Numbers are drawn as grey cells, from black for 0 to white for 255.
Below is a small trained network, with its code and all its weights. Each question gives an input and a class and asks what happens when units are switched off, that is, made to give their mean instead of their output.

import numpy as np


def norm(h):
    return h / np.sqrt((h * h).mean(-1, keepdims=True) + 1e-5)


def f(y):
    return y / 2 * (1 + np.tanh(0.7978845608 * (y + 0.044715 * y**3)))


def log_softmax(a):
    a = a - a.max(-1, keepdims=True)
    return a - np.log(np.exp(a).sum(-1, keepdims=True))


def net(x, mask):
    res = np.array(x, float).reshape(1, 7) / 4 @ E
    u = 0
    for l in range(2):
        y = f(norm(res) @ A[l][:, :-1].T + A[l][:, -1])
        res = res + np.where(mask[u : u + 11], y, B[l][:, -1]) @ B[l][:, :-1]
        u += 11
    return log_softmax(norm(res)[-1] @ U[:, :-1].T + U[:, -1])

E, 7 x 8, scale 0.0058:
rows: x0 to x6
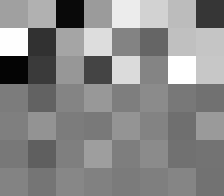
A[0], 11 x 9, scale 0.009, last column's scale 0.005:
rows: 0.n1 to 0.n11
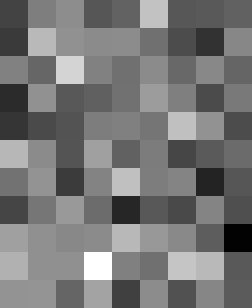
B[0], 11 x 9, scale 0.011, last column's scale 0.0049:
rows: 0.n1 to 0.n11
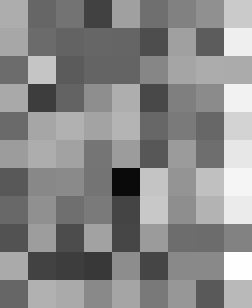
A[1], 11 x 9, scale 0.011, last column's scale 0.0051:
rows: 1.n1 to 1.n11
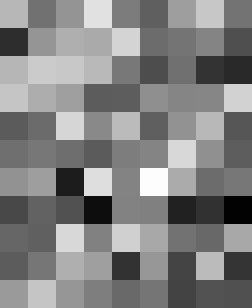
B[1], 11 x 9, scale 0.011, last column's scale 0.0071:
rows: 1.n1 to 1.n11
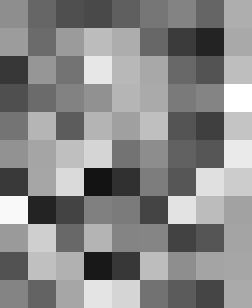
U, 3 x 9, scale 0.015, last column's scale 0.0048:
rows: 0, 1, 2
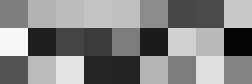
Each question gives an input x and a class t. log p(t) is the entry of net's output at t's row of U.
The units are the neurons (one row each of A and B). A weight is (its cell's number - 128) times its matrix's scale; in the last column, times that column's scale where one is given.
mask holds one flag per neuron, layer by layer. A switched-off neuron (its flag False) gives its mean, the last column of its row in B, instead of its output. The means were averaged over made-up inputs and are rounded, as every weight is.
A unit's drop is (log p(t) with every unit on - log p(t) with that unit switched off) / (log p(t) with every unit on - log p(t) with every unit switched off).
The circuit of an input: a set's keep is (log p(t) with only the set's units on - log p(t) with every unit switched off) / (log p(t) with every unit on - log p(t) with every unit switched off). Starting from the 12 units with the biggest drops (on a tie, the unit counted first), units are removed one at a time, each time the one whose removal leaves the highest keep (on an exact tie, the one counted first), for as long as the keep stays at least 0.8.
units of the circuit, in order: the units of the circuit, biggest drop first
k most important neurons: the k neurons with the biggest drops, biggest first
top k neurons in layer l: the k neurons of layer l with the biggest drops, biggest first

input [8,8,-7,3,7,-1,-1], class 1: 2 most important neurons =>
(0.n10; 0.n8)
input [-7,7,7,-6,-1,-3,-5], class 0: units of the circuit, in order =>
(1.n5)
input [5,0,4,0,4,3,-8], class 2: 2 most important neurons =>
(1.n7; 0.n7)
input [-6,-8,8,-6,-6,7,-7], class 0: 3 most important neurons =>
(0.n5; 0.n10; 1.n5)
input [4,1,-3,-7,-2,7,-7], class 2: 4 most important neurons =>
(0.n7; 1.n7; 0.n5; 0.n9)
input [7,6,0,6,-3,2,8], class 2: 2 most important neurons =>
(1.n7; 0.n4)
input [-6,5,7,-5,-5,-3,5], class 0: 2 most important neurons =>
(0.n7; 1.n5)
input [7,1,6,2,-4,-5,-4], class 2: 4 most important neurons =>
(1.n7; 0.n7; 0.n6; 0.n11)
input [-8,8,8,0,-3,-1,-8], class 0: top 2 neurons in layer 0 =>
(0.n7; 0.n2)
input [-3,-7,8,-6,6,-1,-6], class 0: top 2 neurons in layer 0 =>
(0.n10; 0.n5)
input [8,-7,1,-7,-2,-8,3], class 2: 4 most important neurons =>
(0.n7; 0.n10; 1.n7; 1.n6)
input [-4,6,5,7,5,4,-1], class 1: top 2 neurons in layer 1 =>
(1.n1; 1.n3)
